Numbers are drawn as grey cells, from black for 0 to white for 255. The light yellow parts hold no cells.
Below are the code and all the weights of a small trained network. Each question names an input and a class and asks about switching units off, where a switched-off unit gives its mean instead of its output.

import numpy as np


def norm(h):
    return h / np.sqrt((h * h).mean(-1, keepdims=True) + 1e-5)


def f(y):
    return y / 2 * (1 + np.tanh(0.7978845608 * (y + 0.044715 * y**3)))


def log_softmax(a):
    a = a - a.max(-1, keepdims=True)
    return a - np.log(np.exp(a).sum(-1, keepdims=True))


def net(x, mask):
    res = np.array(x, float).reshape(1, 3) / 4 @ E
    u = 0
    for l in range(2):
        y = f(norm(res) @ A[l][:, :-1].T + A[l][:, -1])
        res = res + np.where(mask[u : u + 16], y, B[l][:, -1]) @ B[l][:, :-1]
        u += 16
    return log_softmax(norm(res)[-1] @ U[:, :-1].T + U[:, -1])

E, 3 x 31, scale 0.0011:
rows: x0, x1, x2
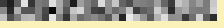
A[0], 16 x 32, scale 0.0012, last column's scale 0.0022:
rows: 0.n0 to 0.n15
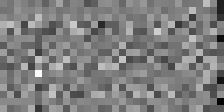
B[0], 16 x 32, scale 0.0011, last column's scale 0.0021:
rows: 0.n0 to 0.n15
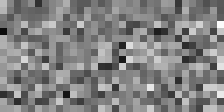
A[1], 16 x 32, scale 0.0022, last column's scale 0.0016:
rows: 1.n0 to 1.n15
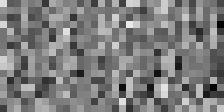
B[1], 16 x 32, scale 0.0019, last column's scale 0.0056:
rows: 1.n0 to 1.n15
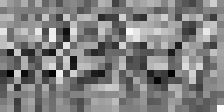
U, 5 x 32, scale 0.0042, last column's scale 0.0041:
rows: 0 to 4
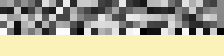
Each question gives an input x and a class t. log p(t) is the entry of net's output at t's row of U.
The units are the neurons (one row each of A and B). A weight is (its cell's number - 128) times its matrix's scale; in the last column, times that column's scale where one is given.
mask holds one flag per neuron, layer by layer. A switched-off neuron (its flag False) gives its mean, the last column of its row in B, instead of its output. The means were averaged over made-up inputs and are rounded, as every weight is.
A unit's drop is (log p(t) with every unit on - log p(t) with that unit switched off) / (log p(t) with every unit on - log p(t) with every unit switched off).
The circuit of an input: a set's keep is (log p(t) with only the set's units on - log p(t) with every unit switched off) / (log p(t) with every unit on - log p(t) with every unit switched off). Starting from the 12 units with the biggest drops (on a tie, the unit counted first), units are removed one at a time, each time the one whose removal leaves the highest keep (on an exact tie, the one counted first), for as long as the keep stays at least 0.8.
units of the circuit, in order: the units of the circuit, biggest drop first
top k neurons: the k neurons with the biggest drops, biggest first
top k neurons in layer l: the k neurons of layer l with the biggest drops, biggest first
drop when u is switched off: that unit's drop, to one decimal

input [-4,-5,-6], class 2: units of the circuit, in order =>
[1.n4]
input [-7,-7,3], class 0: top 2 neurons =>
[1.n9; 1.n8]
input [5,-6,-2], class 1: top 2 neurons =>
[1.n10; 0.n3]
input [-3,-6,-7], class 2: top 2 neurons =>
[1.n4; 0.n4]
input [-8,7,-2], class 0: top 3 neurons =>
[1.n9; 1.n8; 0.n13]
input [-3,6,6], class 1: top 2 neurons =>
[1.n11; 0.n8]
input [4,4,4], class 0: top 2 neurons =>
[0.n13; 0.n8]
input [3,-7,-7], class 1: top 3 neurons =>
[1.n10; 1.n7; 0.n12]
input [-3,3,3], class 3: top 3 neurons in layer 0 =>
[0.n4; 0.n3; 0.n9]
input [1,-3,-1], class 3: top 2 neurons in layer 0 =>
[0.n13; 0.n4]
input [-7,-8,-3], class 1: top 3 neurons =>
[1.n10; 1.n7; 0.n9]
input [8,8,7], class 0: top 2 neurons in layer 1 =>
[1.n6; 1.n2]
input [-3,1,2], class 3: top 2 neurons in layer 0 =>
[0.n3; 0.n9]
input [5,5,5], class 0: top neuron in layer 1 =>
[1.n6]
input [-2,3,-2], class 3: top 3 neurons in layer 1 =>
[1.n7; 1.n10; 1.n12]
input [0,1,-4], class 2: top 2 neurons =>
[1.n4; 0.n13]
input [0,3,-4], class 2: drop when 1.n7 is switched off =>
0.1
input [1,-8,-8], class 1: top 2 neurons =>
[1.n10; 1.n7]
